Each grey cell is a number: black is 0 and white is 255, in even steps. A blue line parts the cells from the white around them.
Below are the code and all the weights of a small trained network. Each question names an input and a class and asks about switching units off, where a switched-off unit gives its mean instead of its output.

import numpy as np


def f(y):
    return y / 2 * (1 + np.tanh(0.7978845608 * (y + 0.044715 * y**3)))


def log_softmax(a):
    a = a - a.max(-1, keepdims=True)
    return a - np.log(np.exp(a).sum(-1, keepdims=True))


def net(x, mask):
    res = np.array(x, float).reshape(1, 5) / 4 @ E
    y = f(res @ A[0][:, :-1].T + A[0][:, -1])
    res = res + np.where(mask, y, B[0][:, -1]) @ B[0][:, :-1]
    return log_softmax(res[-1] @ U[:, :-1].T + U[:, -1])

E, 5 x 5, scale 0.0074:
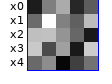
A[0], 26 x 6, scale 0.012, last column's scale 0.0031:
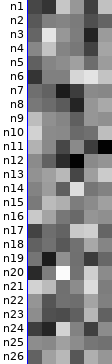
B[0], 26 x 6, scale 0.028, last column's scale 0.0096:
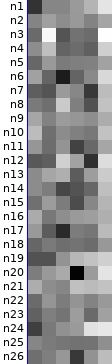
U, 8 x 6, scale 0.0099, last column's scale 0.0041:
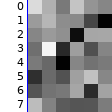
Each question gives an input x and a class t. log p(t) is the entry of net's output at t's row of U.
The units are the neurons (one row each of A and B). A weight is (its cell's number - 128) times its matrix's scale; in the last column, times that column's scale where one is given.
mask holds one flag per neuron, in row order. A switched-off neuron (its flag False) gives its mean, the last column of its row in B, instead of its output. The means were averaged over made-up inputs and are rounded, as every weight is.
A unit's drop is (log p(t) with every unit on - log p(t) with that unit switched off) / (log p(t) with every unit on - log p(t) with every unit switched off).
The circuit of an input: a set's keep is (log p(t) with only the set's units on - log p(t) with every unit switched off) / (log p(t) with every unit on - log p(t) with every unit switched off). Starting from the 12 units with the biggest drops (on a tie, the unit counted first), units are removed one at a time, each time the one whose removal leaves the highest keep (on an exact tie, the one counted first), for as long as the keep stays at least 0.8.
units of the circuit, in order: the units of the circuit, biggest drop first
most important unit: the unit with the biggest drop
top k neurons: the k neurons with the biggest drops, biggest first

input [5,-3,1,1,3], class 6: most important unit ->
n12
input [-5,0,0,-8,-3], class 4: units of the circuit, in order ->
(n6, n14)
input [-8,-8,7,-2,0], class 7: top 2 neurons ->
(n11, n20)
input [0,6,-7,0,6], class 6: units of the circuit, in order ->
(n12, n7)
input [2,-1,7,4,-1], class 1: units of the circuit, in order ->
(n20, n6)
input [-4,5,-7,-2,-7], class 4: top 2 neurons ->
(n6, n17)
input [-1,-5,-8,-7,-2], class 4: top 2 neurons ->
(n6, n17)
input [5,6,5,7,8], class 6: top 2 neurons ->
(n12, n7)
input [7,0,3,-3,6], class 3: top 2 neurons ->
(n3, n4)
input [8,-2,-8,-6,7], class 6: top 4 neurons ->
(n7, n12, n8, n21)
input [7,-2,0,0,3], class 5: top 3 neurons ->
(n24, n19, n1)
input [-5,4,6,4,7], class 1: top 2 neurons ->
(n12, n7)
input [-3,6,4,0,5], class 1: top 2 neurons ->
(n6, n12)
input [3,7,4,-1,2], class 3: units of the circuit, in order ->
(n3)
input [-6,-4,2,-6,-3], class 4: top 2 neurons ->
(n3, n14)
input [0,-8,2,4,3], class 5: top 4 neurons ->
(n19, n24, n4, n1)
